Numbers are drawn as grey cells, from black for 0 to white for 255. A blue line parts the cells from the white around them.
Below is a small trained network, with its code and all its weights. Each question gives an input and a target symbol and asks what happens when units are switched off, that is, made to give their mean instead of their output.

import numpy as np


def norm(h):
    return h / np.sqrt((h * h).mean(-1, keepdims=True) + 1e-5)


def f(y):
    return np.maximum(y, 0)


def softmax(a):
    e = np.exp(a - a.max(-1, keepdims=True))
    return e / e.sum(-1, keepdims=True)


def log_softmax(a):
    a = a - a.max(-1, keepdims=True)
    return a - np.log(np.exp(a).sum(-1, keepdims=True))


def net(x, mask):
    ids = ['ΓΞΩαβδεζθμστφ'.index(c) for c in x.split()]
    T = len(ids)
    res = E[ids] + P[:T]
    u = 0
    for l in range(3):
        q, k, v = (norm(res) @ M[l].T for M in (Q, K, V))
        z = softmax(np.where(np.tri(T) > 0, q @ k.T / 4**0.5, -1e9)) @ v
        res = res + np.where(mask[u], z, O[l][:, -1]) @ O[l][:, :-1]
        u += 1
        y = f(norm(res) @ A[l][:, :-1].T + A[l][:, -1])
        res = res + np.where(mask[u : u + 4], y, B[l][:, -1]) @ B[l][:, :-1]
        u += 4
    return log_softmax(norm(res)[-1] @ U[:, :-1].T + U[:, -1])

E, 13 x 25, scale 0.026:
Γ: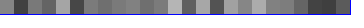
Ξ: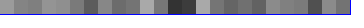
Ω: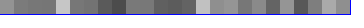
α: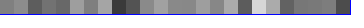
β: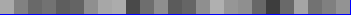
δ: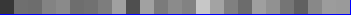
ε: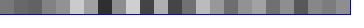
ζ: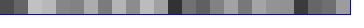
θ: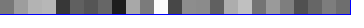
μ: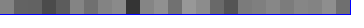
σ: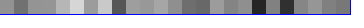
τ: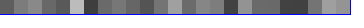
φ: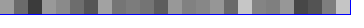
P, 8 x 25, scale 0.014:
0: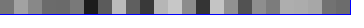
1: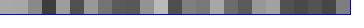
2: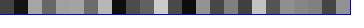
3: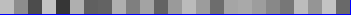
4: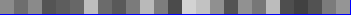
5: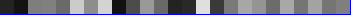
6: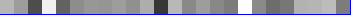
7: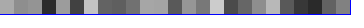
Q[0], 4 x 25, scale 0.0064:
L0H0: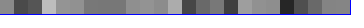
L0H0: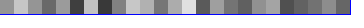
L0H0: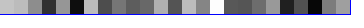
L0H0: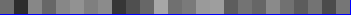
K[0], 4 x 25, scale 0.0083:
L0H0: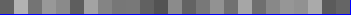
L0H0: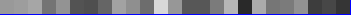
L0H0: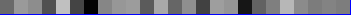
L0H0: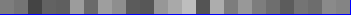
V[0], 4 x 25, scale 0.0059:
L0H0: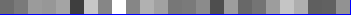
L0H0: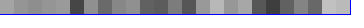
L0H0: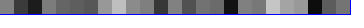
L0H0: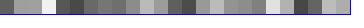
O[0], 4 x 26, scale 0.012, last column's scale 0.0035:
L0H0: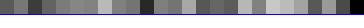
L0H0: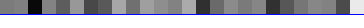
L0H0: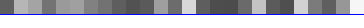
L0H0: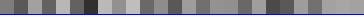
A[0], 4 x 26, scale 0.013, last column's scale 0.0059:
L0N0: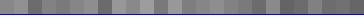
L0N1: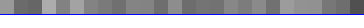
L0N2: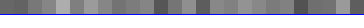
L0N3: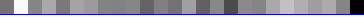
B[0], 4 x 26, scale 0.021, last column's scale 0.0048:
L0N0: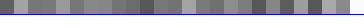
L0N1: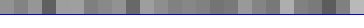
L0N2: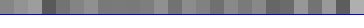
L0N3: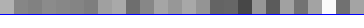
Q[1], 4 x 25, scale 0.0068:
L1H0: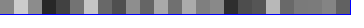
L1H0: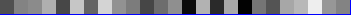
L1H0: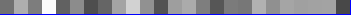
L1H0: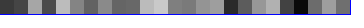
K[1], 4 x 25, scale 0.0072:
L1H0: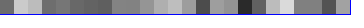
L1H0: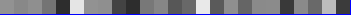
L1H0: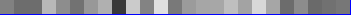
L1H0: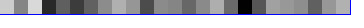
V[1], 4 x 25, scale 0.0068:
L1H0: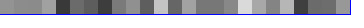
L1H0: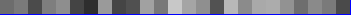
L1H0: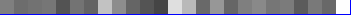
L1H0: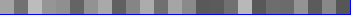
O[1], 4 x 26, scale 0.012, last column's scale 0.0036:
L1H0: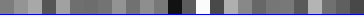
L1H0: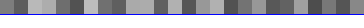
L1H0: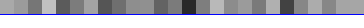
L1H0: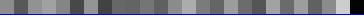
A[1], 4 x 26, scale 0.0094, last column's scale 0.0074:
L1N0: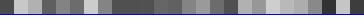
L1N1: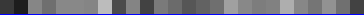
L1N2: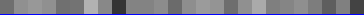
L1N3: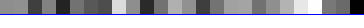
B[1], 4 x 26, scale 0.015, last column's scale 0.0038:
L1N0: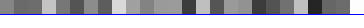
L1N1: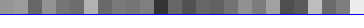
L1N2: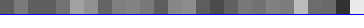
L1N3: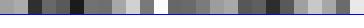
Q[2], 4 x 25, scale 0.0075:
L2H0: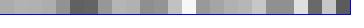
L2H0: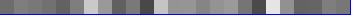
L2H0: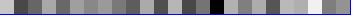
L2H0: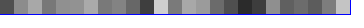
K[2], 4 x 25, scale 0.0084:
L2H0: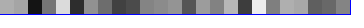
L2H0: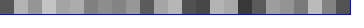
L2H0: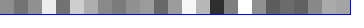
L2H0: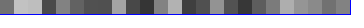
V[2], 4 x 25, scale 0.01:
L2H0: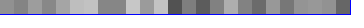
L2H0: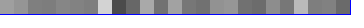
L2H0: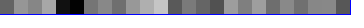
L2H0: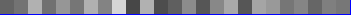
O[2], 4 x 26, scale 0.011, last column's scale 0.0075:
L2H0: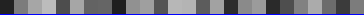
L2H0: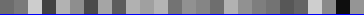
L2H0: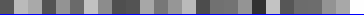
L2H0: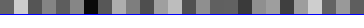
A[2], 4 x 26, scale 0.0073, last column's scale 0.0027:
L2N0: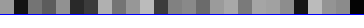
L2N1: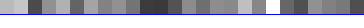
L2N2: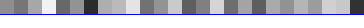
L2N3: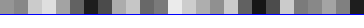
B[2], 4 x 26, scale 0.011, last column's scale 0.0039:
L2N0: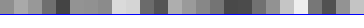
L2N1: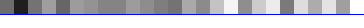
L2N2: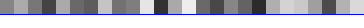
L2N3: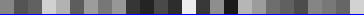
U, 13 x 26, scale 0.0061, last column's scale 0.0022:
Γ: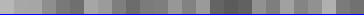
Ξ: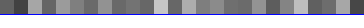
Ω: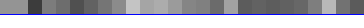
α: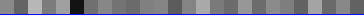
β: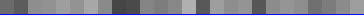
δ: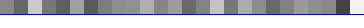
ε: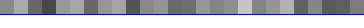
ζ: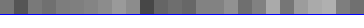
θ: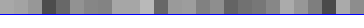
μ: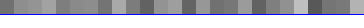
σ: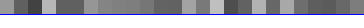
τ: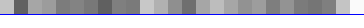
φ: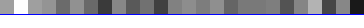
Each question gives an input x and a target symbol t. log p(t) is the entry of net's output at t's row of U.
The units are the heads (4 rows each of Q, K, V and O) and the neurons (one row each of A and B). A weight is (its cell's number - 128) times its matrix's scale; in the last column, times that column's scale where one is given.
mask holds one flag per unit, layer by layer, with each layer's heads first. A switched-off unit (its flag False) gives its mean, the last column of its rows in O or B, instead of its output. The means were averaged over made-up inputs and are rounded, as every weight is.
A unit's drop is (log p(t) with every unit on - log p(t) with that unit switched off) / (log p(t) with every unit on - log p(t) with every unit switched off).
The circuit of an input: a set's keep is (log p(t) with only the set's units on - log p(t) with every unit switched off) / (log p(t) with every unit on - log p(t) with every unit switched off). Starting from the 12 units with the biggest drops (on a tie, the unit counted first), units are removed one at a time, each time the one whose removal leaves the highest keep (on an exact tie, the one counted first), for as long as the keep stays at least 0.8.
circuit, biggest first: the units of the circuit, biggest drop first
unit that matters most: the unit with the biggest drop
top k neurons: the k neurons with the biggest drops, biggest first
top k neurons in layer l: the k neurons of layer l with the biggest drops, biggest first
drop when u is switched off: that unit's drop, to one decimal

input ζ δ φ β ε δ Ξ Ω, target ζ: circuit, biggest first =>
(L0H0; L2N1; L1N1)
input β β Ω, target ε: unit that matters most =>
L0H0
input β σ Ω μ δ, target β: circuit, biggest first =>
(L1N3; L2H0)
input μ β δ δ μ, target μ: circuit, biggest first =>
(L0H0; L1N0)
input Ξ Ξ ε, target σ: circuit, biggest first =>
(L2H0; L1N1)
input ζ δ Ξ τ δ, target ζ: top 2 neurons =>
(L1N1; L2N1)
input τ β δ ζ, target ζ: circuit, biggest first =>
(L0H0; L1N1)
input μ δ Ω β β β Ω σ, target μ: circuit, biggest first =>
(L0H0; L1N0)
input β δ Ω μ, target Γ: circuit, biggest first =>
(L0H0; L0N3)
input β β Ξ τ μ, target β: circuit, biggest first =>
(L0N0; L1N3; L2H0; L0H0)
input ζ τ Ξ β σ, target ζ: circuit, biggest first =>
(L0H0; L1N1; L2N1)
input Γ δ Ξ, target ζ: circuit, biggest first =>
(L1N1; L0H0; L2N1)
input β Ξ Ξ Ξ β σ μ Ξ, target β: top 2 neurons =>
(L0N0; L1N3)
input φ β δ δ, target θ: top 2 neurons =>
(L2N2; L0N0)
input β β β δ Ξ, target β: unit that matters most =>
L1N3
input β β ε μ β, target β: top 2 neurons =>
(L1N3; L0N0)
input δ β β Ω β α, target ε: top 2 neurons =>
(L0N1; L0N0)
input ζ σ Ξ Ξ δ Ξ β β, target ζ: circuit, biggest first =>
(L0H0; L1N1; L2N1)
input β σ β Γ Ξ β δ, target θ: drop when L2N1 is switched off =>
0.0
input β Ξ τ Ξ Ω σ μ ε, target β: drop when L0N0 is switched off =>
0.1
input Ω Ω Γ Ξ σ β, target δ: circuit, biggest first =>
(L2H0)
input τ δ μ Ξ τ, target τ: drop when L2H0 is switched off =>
0.4
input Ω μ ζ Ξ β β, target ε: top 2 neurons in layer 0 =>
(L0N1; L0N0)
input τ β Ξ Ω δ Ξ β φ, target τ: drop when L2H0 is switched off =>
0.2
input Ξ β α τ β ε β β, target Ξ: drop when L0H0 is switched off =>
0.5
